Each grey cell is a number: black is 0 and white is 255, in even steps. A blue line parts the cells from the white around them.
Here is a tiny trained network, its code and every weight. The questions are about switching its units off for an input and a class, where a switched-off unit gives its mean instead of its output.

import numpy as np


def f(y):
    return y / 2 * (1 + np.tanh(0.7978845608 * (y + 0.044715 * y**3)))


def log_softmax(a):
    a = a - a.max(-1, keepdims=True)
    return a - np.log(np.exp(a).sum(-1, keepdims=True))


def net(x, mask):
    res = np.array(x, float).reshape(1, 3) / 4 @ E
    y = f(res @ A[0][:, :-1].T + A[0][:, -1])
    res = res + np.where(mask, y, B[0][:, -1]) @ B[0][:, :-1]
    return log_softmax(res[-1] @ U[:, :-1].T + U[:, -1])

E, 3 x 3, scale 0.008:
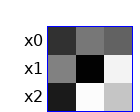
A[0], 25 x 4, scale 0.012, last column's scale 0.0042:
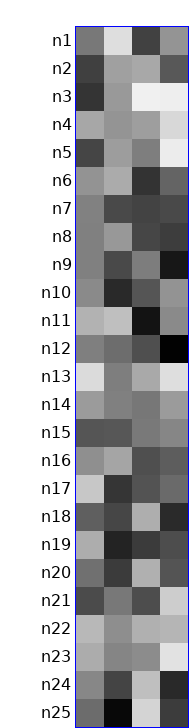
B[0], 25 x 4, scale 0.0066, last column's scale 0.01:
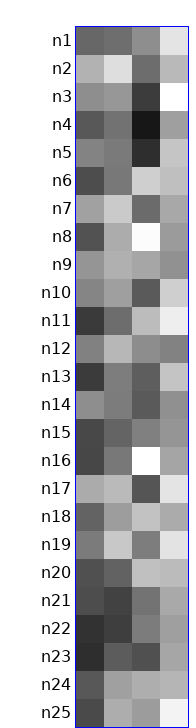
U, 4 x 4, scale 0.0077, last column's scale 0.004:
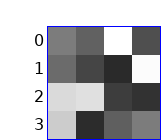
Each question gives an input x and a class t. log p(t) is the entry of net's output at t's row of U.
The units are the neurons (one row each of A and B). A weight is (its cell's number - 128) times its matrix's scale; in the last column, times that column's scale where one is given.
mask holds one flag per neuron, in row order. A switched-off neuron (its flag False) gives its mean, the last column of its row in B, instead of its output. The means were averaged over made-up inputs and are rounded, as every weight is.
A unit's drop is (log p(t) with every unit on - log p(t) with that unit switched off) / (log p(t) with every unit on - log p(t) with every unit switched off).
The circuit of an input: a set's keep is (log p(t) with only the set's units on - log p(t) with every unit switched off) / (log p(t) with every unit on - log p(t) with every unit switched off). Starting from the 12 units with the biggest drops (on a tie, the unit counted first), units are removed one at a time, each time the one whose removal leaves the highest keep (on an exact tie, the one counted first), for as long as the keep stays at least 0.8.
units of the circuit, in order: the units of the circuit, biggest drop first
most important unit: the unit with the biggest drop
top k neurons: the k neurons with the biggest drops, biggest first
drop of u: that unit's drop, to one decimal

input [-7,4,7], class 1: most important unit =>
n22
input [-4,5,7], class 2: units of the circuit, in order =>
(n3; n2)
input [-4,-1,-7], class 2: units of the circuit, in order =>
(n17; n19)
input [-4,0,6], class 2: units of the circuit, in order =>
(n11; n3)
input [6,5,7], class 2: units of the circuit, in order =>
(n2; n3)
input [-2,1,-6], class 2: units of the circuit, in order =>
(n17; n19)
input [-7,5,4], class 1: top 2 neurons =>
(n3; n4)
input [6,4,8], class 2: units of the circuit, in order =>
(n2; n3)
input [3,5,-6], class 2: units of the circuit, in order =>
(n17; n19; n7)
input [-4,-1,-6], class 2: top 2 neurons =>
(n17; n19)
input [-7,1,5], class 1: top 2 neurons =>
(n22; n17)
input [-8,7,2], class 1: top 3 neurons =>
(n4; n3; n13)
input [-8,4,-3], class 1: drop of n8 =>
0.1
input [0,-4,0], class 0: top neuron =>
(n3)
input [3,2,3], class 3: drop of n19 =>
0.2
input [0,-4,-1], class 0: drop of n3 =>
0.2
